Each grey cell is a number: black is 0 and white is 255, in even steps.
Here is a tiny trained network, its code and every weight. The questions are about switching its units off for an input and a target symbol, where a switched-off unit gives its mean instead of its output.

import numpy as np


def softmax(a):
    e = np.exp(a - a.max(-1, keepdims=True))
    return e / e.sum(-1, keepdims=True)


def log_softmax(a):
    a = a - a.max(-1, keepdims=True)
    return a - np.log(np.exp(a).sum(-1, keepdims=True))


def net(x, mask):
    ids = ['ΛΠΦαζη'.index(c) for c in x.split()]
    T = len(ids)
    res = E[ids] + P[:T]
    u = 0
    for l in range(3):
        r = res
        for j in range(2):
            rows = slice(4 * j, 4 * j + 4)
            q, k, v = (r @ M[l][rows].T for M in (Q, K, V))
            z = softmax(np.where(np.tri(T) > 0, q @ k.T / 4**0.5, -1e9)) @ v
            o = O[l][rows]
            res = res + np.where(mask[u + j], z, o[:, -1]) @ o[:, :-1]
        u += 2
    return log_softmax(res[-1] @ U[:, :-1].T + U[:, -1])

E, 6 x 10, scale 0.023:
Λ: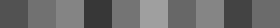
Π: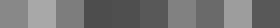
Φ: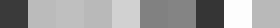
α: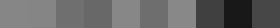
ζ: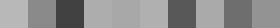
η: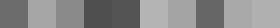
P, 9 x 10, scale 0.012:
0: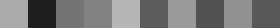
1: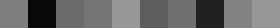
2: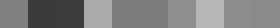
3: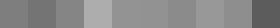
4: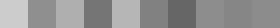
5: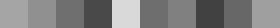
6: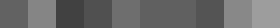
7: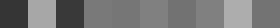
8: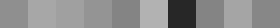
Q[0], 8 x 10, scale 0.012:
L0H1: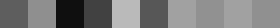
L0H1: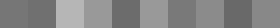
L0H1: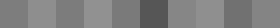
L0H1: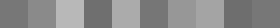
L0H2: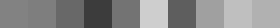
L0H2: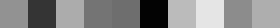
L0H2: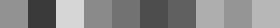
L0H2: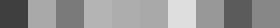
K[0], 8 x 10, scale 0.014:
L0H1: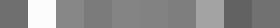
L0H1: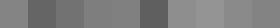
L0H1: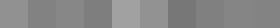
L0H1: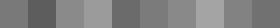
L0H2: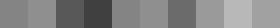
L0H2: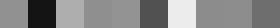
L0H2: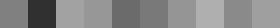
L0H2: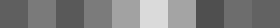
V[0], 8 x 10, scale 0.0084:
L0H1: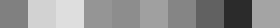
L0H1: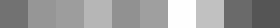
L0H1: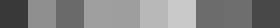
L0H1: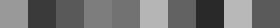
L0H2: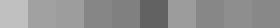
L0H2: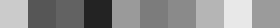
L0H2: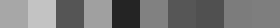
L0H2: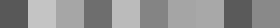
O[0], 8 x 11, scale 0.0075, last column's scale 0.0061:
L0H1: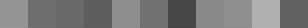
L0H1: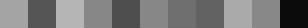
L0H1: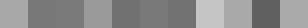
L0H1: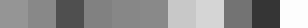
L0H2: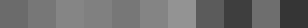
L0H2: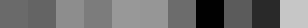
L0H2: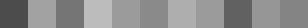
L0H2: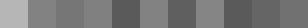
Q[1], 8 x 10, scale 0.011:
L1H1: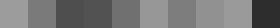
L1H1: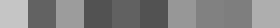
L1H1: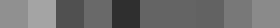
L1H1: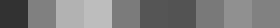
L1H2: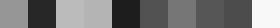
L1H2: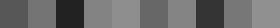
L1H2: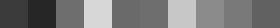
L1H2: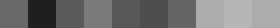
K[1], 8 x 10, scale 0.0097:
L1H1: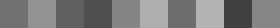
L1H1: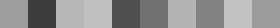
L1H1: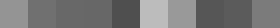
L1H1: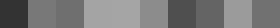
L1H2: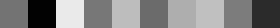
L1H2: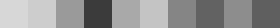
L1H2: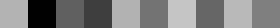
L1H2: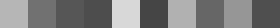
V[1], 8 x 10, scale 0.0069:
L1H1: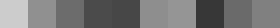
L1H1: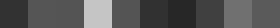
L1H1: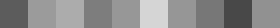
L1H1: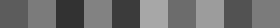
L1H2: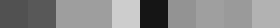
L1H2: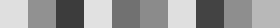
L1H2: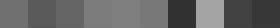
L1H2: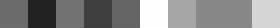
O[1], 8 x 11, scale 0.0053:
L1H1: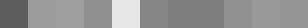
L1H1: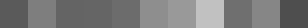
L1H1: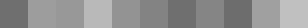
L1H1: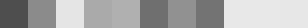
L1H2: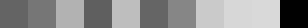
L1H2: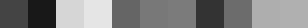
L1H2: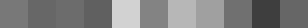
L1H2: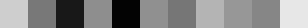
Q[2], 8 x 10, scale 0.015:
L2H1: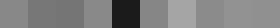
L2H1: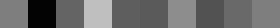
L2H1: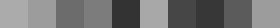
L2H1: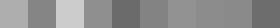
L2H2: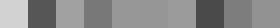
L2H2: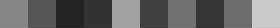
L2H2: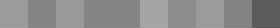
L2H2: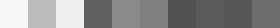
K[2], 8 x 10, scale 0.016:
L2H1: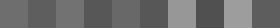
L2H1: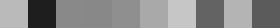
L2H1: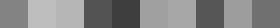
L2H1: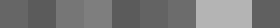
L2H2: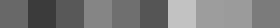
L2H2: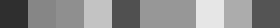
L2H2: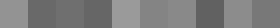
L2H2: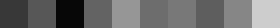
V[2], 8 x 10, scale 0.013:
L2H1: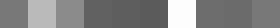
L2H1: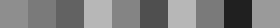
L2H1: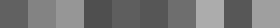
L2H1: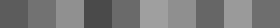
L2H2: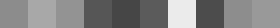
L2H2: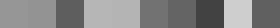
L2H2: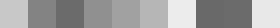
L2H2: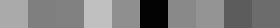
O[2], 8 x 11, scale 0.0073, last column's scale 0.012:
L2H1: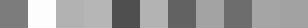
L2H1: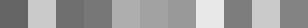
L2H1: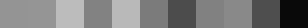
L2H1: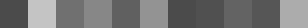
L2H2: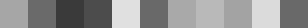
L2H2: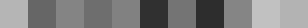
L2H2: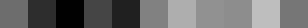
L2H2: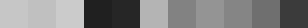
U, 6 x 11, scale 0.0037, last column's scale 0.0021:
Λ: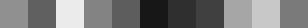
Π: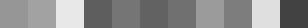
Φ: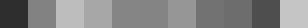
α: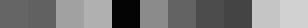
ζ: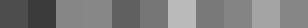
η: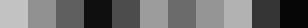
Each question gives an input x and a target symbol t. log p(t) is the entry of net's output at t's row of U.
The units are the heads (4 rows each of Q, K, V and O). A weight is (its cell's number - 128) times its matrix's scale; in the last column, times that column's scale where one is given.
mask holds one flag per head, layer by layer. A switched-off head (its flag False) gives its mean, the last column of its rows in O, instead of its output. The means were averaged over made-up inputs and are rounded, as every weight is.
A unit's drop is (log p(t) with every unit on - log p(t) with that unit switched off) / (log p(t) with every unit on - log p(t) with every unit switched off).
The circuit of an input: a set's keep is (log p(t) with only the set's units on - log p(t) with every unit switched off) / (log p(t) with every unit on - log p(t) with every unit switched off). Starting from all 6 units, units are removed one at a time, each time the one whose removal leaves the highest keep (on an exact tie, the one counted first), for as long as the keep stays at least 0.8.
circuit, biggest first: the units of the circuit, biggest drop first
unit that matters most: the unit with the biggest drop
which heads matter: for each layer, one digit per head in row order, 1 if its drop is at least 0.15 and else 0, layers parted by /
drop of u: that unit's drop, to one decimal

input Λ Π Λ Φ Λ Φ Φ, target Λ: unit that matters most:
L1H2
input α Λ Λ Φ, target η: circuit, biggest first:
L2H2, L1H1
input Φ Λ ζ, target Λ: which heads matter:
01 / 00 / 01
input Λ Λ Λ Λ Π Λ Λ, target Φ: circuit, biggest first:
L2H2, L1H2
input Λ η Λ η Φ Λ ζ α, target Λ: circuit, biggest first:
L0H2, L2H2
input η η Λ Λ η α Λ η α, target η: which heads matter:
11 / 00 / 01
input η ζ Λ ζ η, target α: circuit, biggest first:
L2H2, L0H2
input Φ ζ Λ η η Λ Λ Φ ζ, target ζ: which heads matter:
00 / 00 / 10
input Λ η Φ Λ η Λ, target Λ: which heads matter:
10 / 00 / 01
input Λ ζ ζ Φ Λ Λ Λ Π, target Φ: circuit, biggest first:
L2H2, L0H2
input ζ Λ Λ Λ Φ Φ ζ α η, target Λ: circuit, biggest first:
L2H2, L1H1
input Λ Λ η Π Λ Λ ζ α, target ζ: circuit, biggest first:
L2H1, L1H2, L0H2
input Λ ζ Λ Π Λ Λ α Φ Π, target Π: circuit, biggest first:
L0H2, L2H1, L1H2
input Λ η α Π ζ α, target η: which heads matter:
01 / 00 / 01
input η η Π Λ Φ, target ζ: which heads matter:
00 / 00 / 01
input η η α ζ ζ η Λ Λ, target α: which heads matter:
00 / 01 / 01
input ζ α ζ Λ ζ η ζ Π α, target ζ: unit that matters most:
L0H2
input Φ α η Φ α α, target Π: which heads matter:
11 / 01 / 10
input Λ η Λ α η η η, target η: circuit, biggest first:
L2H2, L0H2
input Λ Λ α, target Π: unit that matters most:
L1H2
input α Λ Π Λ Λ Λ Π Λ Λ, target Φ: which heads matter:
00 / 00 / 01
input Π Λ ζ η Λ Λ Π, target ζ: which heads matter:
11 / 00 / 01
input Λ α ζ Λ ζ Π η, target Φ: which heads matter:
10 / 00 / 01
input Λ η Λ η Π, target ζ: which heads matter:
00 / 00 / 01
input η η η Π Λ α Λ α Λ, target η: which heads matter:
10 / 00 / 01
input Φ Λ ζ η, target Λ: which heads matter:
00 / 10 / 01
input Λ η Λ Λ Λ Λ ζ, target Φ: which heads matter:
00 / 00 / 01
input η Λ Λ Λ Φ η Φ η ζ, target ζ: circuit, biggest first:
L2H2
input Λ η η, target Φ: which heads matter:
01 / 00 / 01
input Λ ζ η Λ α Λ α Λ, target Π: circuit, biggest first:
L2H1, L0H2
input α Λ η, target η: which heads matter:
01 / 00 / 01
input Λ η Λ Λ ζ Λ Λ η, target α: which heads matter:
00 / 01 / 01
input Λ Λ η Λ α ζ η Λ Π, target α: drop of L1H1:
0.0
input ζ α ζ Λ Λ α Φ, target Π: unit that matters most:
L2H1
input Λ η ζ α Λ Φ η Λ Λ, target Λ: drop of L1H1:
0.0
